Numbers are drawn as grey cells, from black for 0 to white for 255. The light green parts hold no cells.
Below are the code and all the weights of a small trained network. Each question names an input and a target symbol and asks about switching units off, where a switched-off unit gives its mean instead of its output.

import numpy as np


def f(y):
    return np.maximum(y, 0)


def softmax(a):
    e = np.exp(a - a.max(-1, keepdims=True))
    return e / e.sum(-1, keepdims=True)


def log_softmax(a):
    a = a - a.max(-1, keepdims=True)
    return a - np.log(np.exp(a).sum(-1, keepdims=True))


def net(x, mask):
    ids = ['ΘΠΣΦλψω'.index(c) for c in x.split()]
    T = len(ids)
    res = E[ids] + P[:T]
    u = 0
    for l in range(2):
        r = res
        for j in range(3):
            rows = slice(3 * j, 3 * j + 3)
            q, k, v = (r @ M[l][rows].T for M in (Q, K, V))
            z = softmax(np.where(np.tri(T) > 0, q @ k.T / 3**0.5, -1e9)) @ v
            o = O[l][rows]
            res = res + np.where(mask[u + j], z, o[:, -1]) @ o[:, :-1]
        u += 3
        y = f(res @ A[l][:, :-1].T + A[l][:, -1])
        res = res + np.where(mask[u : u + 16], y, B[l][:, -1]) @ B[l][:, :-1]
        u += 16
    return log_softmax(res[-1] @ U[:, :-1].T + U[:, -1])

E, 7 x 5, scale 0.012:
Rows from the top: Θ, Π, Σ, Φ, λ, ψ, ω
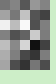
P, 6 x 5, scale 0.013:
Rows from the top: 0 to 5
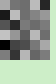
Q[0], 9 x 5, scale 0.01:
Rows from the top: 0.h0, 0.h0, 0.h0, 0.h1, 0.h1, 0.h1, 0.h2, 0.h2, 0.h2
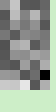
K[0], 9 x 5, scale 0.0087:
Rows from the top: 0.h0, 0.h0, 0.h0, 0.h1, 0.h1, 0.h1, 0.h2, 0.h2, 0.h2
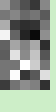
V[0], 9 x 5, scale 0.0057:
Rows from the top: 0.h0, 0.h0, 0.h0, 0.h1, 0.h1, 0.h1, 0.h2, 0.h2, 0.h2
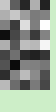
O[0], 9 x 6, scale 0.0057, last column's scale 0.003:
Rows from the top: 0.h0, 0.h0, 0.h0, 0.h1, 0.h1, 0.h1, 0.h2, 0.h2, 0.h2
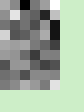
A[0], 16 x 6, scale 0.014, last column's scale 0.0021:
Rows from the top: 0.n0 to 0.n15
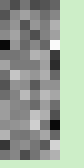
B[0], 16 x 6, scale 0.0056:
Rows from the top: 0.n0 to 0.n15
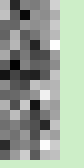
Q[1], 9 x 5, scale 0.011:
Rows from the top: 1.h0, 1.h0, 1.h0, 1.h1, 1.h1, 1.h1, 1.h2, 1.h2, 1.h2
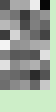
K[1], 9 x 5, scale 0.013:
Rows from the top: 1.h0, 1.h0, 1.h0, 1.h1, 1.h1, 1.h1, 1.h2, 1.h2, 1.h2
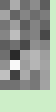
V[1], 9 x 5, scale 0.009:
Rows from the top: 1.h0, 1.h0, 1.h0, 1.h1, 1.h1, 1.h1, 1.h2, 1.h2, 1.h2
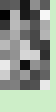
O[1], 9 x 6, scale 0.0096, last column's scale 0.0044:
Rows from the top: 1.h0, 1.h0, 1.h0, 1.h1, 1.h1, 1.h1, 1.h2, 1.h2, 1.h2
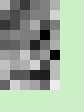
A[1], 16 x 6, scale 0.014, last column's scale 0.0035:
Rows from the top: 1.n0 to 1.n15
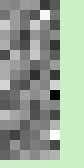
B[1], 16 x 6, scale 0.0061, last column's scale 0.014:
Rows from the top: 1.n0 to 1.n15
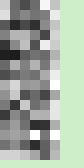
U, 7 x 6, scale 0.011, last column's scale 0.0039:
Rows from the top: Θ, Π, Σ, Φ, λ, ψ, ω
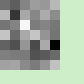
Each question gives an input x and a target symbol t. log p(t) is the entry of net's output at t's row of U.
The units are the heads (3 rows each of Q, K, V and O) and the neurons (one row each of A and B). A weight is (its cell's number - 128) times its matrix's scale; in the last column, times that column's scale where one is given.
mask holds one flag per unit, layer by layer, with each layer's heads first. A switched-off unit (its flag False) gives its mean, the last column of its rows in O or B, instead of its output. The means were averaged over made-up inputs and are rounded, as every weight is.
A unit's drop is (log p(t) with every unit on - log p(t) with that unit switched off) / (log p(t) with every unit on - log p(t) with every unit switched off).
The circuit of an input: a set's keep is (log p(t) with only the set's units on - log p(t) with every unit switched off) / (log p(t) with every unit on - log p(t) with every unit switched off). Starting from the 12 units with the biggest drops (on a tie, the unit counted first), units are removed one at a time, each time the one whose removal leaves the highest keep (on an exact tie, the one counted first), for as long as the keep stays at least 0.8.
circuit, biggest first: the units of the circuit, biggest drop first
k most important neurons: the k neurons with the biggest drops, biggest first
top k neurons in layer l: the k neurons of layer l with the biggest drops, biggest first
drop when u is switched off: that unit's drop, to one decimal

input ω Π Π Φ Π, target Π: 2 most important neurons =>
0.n4, 1.n1
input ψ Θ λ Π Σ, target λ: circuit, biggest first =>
1.h2
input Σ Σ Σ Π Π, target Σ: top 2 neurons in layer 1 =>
1.n15, 1.n10
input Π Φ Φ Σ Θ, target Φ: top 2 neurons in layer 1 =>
1.n13, 1.n1
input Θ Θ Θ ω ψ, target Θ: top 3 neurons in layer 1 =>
1.n13, 1.n5, 1.n8
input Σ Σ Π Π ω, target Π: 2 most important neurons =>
0.n4, 1.n1
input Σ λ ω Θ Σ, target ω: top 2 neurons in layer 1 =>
1.n10, 1.n5
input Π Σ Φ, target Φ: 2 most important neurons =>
1.n13, 0.n1
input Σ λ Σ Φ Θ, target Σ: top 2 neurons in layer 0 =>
0.n4, 0.n14
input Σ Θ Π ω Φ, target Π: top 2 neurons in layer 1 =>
1.n1, 1.n10
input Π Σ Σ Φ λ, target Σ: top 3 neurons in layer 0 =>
0.n4, 0.n14, 0.n9
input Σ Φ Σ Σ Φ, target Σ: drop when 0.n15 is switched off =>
0.0
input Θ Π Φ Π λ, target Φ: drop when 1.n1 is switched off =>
0.1
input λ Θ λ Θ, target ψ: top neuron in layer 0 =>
0.n1
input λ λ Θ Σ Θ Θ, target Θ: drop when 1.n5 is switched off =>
0.1
